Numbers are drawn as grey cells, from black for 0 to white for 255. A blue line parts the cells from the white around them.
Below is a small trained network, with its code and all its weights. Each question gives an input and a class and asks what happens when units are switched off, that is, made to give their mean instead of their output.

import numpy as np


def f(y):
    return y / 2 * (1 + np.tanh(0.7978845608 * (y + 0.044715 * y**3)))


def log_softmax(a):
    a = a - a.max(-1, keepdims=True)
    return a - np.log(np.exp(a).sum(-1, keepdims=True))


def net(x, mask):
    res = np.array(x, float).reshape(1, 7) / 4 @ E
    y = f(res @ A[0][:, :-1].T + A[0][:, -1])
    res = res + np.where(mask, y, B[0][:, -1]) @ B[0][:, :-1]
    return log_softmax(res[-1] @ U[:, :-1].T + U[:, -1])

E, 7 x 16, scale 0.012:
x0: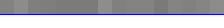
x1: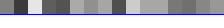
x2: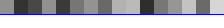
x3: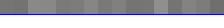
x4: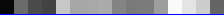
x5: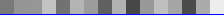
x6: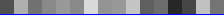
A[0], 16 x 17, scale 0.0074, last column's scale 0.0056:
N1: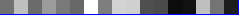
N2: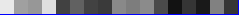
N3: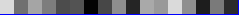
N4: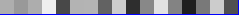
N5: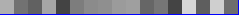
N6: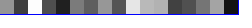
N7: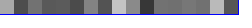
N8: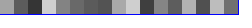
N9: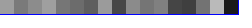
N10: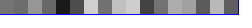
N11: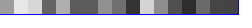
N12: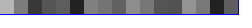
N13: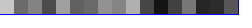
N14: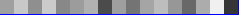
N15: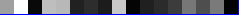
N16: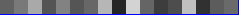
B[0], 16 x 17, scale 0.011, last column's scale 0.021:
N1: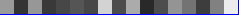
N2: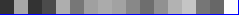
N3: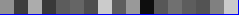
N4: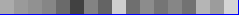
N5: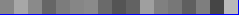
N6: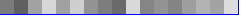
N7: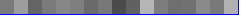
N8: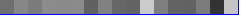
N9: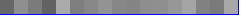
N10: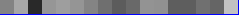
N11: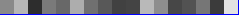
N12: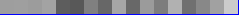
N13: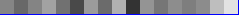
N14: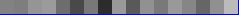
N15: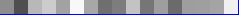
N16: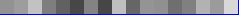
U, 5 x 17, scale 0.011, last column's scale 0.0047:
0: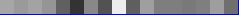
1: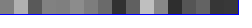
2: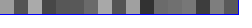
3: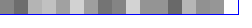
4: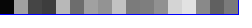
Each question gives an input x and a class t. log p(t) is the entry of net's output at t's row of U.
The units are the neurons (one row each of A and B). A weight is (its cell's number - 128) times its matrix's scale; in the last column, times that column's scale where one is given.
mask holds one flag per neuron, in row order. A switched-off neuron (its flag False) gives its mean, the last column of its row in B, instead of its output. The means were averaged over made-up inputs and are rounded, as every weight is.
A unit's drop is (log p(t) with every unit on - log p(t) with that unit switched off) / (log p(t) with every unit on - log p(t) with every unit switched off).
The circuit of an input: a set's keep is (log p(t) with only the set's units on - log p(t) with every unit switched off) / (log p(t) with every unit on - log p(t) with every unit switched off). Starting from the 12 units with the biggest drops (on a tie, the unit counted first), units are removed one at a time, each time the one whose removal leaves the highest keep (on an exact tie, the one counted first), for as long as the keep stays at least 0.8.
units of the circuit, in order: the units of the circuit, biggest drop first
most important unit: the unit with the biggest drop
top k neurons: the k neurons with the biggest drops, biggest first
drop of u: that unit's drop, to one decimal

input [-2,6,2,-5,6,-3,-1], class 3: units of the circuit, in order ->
(N2)
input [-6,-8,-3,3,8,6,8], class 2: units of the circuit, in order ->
(N1, N2)
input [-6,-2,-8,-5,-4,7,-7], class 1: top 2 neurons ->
(N11, N1)
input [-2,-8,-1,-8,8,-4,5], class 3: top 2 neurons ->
(N2, N15)
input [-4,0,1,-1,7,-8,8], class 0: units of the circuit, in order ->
(N16, N2)
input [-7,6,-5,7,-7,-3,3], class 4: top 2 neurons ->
(N2, N15)
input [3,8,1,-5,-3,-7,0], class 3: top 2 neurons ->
(N6, N4)
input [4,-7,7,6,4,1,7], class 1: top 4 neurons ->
(N8, N10, N3, N6)
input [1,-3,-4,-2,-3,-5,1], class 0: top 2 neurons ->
(N13, N12)
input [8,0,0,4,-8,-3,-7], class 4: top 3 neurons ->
(N2, N1, N9)
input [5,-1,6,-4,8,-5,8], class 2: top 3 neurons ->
(N2, N1, N11)
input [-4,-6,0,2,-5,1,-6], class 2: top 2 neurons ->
(N3, N6)
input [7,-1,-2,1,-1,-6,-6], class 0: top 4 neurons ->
(N1, N16, N13, N12)
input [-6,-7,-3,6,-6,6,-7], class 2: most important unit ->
N3
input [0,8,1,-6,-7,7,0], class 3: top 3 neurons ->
(N6, N13, N16)
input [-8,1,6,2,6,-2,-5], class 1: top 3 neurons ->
(N2, N1, N10)
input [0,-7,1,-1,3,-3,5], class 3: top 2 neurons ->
(N15, N3)
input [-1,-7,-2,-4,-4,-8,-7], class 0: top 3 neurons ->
(N13, N12, N1)
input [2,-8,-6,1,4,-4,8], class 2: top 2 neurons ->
(N1, N6)
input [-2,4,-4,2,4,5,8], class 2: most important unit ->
N1
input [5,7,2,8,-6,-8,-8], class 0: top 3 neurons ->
(N16, N13, N1)
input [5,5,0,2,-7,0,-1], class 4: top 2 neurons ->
(N2, N15)
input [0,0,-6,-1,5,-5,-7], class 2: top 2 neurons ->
(N3, N2)
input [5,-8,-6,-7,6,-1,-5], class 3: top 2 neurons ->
(N15, N2)
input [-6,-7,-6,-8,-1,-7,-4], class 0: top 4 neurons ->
(N13, N12, N6, N16)
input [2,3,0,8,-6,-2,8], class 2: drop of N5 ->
0.0
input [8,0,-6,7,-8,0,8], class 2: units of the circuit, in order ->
(N1)
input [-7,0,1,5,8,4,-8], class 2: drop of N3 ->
0.5
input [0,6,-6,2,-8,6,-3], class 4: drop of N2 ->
1.2
